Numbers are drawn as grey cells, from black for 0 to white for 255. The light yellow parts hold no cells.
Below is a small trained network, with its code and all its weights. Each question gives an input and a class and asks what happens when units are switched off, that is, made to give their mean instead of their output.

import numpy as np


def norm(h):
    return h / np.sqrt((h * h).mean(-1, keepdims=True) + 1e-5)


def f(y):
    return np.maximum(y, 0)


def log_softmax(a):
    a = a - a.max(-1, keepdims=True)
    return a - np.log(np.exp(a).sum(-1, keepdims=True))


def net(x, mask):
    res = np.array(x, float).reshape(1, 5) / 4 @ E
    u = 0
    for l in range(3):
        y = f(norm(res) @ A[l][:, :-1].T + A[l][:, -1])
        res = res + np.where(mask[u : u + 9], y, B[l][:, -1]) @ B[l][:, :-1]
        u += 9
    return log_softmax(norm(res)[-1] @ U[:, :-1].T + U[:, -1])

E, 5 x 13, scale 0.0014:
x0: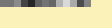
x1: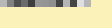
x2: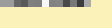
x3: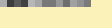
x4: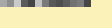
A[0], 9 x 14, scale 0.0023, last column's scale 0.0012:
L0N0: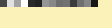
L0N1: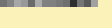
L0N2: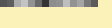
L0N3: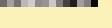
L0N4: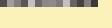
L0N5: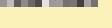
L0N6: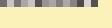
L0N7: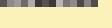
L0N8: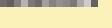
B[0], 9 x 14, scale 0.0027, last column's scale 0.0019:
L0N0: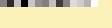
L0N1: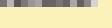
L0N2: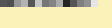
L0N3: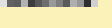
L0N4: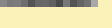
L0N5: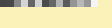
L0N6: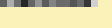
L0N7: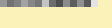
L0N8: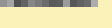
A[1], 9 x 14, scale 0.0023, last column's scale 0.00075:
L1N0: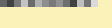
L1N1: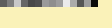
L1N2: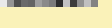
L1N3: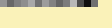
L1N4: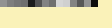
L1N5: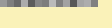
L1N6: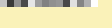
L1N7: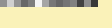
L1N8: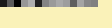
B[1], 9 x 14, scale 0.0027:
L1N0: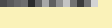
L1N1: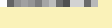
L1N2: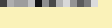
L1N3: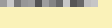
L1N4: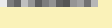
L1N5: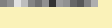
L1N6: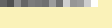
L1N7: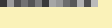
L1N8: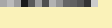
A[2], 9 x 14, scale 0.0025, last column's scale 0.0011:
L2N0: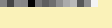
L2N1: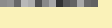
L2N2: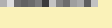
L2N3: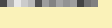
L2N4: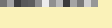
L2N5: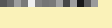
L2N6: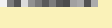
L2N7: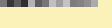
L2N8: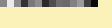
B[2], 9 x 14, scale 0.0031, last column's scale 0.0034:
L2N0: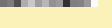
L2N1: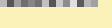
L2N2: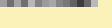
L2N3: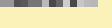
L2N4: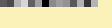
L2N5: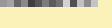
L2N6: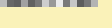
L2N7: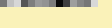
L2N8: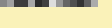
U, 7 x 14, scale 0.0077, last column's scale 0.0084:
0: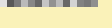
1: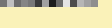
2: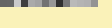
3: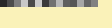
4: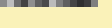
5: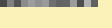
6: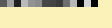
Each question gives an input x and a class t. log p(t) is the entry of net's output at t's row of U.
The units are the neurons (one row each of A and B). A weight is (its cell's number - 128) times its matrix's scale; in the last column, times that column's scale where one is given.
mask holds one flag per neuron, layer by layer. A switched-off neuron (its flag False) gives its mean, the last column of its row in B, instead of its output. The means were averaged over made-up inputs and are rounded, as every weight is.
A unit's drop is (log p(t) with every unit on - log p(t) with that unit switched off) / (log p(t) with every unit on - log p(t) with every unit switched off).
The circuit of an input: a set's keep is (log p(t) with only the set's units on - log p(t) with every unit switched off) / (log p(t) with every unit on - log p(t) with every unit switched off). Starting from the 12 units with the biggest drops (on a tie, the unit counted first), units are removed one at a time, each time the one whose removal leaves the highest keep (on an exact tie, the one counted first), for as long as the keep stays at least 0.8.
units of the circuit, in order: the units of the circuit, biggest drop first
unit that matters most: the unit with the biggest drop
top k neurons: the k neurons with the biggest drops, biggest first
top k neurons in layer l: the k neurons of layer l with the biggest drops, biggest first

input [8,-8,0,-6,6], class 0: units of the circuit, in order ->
[L1N1, L2N0]
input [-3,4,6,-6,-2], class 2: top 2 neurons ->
[L0N0, L0N2]
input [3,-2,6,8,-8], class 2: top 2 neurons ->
[L2N7, L1N6]
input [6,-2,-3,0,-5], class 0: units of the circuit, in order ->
[L1N1]
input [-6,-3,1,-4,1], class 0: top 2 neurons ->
[L0N3, L2N6]
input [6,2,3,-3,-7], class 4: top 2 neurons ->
[L1N8, L0N6]
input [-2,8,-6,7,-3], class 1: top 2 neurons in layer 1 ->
[L1N2, L1N5]
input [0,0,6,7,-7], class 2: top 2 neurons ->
[L2N7, L1N6]
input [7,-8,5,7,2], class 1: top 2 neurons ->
[L2N5, L0N0]
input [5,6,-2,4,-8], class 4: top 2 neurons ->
[L1N8, L0N0]
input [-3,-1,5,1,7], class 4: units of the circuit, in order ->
[L1N7, L2N8]
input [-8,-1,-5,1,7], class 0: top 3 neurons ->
[L2N6, L0N3, L1N8]
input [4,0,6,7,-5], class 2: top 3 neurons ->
[L2N7, L1N6, L0N2]
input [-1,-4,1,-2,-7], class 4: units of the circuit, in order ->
[L1N8]
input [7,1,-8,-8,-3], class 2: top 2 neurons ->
[L0N0, L0N3]
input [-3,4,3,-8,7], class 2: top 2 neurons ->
[L0N0, L1N8]
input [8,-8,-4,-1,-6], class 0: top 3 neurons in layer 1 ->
[L1N1, L1N4, L1N2]
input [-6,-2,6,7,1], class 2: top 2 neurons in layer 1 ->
[L1N6, L1N4]
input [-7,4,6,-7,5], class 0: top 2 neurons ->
[L0N3, L2N1]
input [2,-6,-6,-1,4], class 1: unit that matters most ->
L2N3
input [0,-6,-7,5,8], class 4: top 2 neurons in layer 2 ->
[L2N8, L2N4]
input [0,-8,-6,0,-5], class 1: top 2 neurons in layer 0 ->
[L0N5, L0N7]
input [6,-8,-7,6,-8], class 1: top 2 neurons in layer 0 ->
[L0N0, L0N7]
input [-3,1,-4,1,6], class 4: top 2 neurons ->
[L2N8, L0N5]
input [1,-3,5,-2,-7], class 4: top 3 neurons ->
[L1N8, L0N6, L0N2]
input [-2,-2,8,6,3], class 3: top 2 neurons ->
[L2N4, L0N0]
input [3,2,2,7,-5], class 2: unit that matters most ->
L2N7
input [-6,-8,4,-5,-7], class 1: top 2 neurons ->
[L2N5, L2N3]
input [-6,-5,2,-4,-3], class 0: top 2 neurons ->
[L0N3, L1N2]
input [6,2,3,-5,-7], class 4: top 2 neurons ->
[L1N8, L0N6]
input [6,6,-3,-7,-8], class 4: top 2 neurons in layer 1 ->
[L1N8, L1N6]
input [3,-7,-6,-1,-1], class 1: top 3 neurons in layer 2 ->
[L2N3, L2N5, L2N4]
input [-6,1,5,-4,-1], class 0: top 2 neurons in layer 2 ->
[L2N6, L2N1]
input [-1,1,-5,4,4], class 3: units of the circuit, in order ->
[L0N0]
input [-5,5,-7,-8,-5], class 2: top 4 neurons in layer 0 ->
[L0N0, L0N5, L0N7, L0N6]
